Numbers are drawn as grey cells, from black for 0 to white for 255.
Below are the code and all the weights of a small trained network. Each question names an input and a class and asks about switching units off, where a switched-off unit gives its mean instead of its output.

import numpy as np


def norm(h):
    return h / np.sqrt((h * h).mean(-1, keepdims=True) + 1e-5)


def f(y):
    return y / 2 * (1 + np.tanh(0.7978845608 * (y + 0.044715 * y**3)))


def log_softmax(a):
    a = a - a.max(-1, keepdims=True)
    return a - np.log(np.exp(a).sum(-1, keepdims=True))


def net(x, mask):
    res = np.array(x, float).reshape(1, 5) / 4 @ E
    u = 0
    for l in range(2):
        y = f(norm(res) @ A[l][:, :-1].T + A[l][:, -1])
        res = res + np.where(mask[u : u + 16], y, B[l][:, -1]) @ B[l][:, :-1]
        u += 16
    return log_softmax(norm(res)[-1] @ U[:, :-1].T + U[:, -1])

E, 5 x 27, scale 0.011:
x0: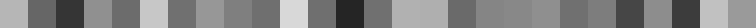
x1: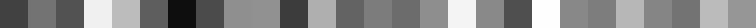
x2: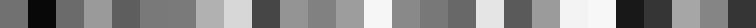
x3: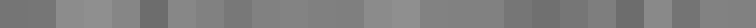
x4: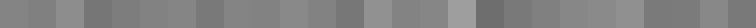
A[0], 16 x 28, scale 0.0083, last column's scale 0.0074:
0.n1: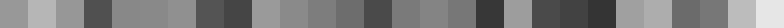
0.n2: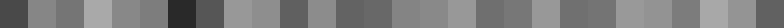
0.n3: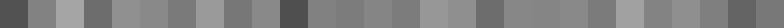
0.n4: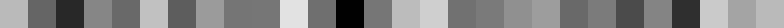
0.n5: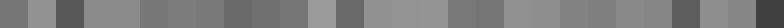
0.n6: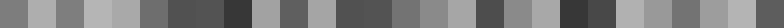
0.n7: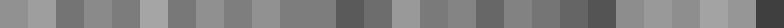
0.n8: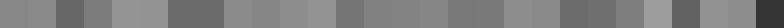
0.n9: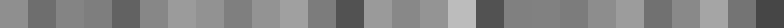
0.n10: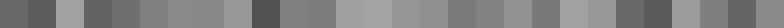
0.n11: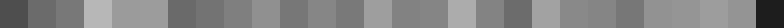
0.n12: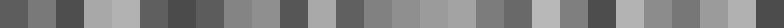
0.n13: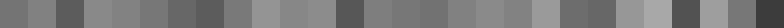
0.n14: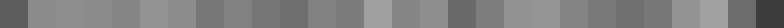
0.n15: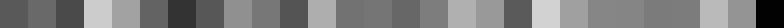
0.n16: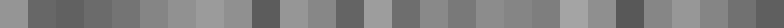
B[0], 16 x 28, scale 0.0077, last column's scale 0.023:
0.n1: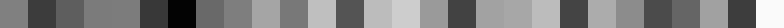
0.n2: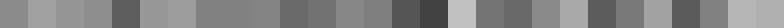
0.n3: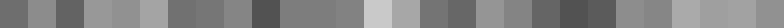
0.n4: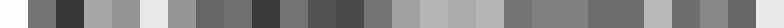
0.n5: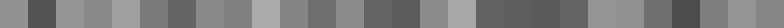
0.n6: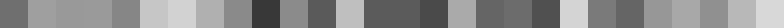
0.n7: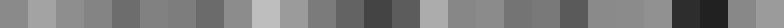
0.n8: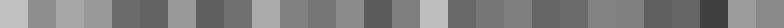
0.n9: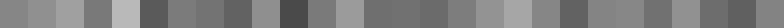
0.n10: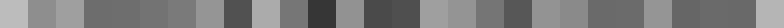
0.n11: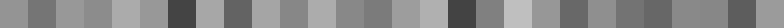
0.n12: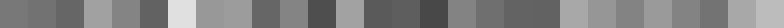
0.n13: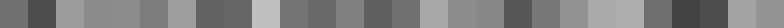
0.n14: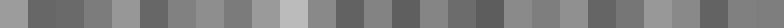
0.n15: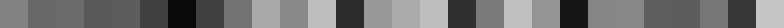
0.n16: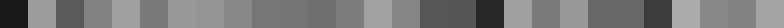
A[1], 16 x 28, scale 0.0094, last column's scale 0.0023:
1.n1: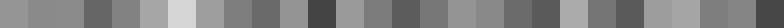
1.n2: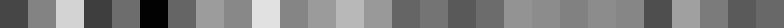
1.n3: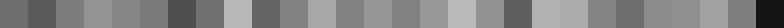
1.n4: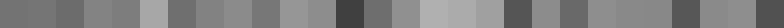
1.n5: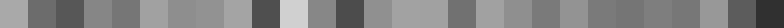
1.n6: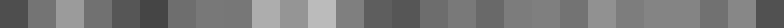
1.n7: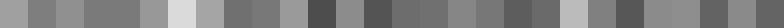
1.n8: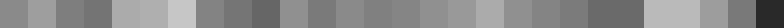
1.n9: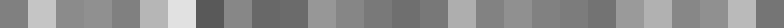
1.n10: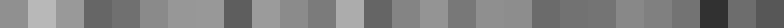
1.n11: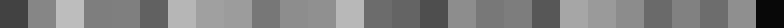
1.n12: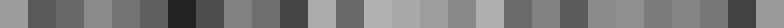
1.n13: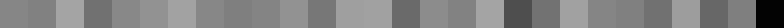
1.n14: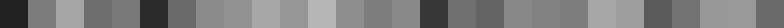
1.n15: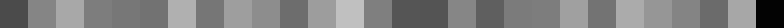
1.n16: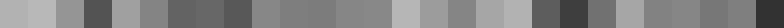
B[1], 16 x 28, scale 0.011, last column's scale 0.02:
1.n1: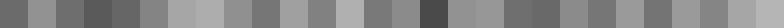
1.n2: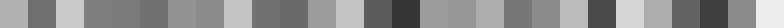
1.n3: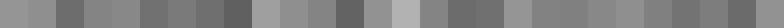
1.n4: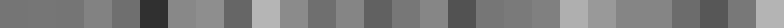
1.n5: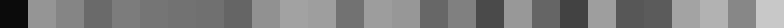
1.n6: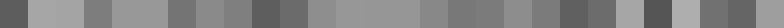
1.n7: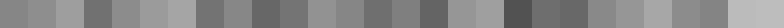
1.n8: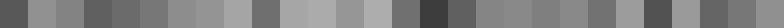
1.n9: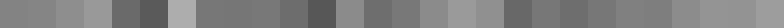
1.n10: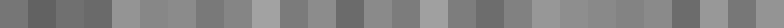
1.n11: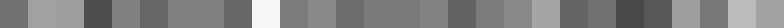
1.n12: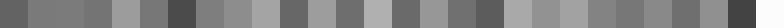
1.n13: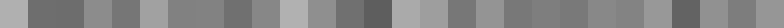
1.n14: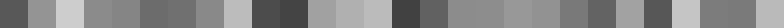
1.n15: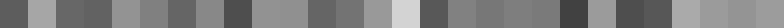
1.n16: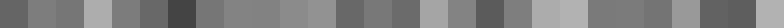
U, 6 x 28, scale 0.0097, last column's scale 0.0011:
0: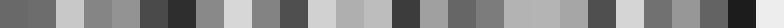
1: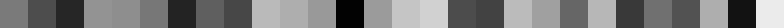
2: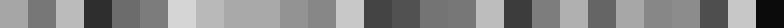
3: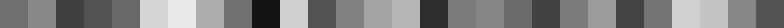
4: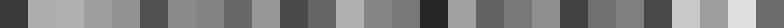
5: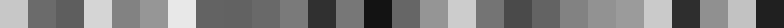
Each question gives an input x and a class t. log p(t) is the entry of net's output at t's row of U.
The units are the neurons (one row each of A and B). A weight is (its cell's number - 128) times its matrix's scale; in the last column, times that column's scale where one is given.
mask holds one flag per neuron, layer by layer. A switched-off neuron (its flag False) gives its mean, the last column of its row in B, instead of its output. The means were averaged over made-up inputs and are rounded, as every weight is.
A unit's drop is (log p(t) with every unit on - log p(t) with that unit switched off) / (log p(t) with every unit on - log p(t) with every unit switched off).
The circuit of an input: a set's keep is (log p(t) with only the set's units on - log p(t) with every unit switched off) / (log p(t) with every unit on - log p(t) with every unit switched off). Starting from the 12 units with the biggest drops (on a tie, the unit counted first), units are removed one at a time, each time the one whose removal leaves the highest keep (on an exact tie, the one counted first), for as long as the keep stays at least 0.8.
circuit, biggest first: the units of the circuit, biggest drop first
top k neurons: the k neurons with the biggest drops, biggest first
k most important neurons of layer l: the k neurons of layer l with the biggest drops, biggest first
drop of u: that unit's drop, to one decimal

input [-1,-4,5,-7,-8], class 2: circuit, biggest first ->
[0.n1]
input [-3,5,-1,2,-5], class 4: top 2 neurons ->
[0.n6; 0.n4]
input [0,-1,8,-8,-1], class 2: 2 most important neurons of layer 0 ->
[0.n1; 0.n4]
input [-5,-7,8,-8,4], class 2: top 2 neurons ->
[0.n4; 0.n1]
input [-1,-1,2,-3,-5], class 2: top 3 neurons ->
[0.n1; 0.n4; 0.n15]
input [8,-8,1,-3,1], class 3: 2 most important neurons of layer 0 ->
[0.n15; 0.n1]
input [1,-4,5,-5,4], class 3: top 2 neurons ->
[0.n1; 1.n2]
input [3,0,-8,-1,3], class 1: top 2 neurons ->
[0.n1; 1.n2]
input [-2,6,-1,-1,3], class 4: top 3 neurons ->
[0.n4; 0.n6; 0.n1]
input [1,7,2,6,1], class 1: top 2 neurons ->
[0.n15; 1.n2]
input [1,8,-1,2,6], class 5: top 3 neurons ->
[0.n1; 0.n6; 0.n12]
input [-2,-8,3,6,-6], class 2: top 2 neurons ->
[0.n4; 0.n1]
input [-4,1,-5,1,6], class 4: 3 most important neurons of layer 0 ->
[0.n6; 0.n15; 0.n4]
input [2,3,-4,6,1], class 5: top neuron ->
[0.n6]
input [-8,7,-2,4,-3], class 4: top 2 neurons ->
[0.n6; 0.n1]
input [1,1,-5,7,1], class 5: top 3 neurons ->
[0.n6; 0.n15; 0.n1]
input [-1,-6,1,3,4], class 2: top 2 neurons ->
[0.n4; 0.n15]
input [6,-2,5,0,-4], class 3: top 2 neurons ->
[0.n1; 0.n15]
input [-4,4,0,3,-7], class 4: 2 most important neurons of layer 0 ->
[0.n1; 0.n12]
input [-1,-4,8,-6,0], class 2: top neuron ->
[0.n4]
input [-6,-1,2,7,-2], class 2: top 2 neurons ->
[0.n1; 0.n15]
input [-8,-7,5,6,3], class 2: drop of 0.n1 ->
0.4
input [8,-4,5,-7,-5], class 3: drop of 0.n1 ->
0.7
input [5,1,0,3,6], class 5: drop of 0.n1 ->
0.6
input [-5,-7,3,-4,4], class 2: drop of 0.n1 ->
0.4
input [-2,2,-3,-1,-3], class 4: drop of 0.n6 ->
1.1
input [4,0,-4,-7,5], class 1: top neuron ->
[0.n1]
